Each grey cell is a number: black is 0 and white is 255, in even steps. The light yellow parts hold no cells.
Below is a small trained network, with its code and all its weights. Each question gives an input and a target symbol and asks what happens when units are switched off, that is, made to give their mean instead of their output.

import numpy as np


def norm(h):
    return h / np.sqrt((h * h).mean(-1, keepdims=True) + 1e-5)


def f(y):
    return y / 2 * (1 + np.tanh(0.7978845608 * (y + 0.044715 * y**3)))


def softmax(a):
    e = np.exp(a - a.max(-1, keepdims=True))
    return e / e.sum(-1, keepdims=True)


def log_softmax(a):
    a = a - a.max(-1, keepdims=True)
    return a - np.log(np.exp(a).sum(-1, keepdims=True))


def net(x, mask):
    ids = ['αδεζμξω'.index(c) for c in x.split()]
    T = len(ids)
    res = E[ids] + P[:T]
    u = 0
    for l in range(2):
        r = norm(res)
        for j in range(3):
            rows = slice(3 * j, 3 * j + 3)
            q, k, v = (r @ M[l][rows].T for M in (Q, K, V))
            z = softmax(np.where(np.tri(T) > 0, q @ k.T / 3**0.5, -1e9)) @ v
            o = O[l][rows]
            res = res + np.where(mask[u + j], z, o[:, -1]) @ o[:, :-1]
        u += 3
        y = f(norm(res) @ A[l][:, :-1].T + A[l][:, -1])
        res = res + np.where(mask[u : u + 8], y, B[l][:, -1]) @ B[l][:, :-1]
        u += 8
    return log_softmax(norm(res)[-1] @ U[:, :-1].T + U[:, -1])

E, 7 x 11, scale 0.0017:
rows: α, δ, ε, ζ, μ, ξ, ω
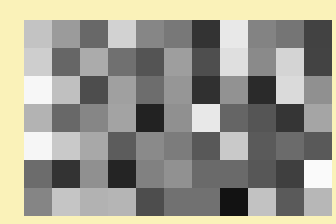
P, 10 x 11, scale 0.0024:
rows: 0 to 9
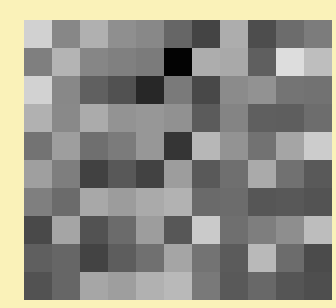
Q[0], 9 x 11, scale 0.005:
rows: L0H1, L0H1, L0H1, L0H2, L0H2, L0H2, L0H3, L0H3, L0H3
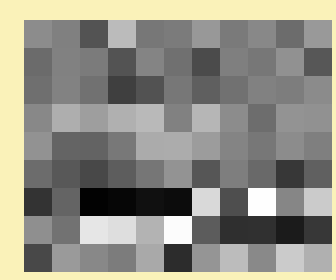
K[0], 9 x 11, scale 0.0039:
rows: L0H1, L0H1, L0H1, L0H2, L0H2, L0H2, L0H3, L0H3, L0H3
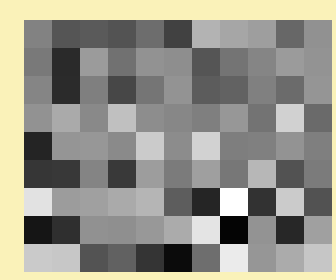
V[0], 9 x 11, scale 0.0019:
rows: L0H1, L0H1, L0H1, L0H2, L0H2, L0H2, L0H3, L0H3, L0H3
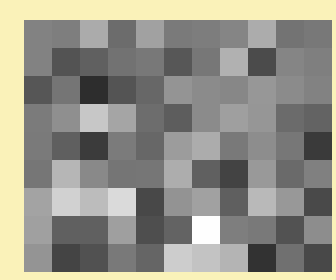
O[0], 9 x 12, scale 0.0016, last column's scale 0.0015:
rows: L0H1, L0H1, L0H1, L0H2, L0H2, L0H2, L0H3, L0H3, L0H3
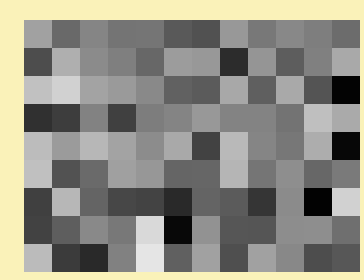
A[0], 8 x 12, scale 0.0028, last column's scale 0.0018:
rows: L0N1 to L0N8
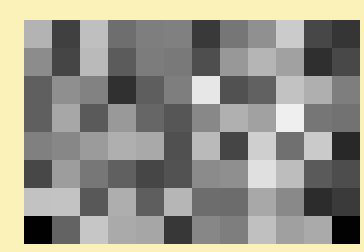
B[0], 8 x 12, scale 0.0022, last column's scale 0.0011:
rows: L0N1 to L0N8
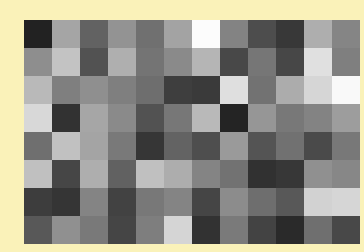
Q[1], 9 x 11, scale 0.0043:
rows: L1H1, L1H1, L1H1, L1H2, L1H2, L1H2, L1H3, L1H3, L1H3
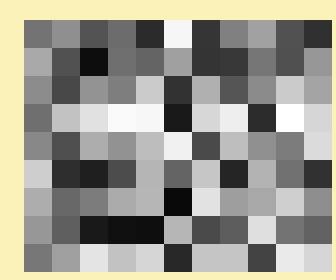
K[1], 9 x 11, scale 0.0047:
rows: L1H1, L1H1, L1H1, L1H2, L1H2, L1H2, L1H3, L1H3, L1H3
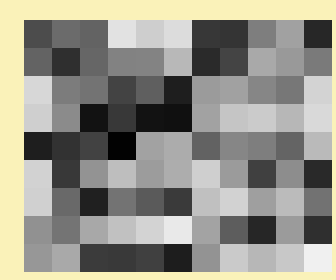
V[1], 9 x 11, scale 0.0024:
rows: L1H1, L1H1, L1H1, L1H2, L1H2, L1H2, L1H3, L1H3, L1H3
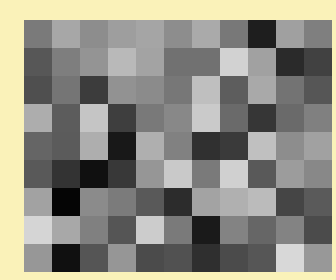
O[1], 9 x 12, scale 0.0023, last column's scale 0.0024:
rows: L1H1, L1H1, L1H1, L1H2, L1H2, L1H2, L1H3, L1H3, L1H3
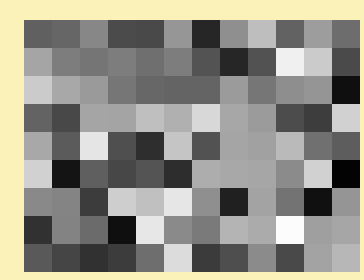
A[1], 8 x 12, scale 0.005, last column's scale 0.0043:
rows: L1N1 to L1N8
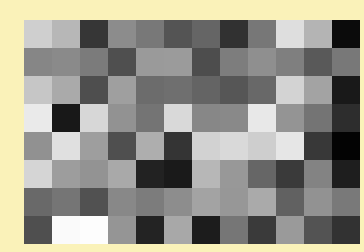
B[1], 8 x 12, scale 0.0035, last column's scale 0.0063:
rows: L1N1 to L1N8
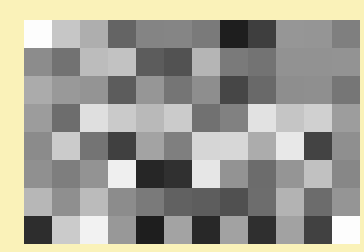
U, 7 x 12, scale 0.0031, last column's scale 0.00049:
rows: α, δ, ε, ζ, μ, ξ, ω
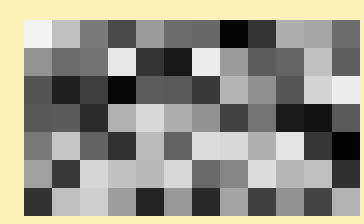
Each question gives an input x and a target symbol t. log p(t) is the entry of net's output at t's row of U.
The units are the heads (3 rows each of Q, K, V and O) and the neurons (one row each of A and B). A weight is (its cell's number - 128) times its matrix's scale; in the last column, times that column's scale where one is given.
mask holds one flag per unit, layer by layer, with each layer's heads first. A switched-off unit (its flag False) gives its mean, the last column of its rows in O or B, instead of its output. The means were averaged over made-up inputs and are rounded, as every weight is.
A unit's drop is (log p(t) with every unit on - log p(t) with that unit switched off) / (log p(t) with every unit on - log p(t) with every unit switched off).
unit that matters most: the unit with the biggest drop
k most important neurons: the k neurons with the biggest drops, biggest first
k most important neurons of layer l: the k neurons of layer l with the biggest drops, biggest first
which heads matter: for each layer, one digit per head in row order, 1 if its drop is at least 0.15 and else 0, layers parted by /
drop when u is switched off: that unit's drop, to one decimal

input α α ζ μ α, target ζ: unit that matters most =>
L0N4
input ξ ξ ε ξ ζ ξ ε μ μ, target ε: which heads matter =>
000 / 001
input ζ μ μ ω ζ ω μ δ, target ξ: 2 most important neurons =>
L0N4; L1N4
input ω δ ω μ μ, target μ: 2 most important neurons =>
L1N5; L1N8
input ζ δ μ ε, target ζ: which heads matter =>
001 / 000
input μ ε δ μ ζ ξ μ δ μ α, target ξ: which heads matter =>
001 / 010
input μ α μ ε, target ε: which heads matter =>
000 / 011
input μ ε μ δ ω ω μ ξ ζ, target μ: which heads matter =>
000 / 001
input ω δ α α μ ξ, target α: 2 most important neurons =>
L1N1; L1N8
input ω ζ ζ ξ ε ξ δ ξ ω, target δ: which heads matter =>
000 / 011
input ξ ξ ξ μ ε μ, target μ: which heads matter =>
000 / 001
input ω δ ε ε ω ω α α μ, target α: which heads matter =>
000 / 110
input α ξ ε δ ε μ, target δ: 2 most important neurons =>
L0N1; L1N6
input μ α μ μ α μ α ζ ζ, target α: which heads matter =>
000 / 100
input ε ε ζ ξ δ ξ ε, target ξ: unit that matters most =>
L1H2
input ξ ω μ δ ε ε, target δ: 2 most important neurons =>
L0N1; L1N6
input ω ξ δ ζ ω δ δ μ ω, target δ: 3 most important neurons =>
L0N1; L1N6; L1N8
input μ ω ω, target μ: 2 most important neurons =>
L0N3; L1N5
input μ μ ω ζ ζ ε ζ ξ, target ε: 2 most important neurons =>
L1N8; L0N3
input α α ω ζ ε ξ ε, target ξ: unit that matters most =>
L0H3
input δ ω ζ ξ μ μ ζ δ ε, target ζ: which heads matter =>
000 / 000
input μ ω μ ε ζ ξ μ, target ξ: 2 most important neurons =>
L1N4; L1N8
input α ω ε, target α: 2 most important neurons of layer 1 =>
L1N1; L1N8
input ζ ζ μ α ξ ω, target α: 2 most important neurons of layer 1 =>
L1N1; L1N8
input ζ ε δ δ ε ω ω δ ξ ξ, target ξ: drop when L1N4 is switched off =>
0.2
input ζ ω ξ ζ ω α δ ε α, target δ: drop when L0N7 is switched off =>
0.0
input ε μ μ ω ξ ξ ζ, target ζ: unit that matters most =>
L1N8
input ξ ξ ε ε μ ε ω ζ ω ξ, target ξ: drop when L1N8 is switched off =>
0.1
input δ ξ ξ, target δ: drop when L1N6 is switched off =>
0.2
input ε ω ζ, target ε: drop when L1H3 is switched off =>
0.6
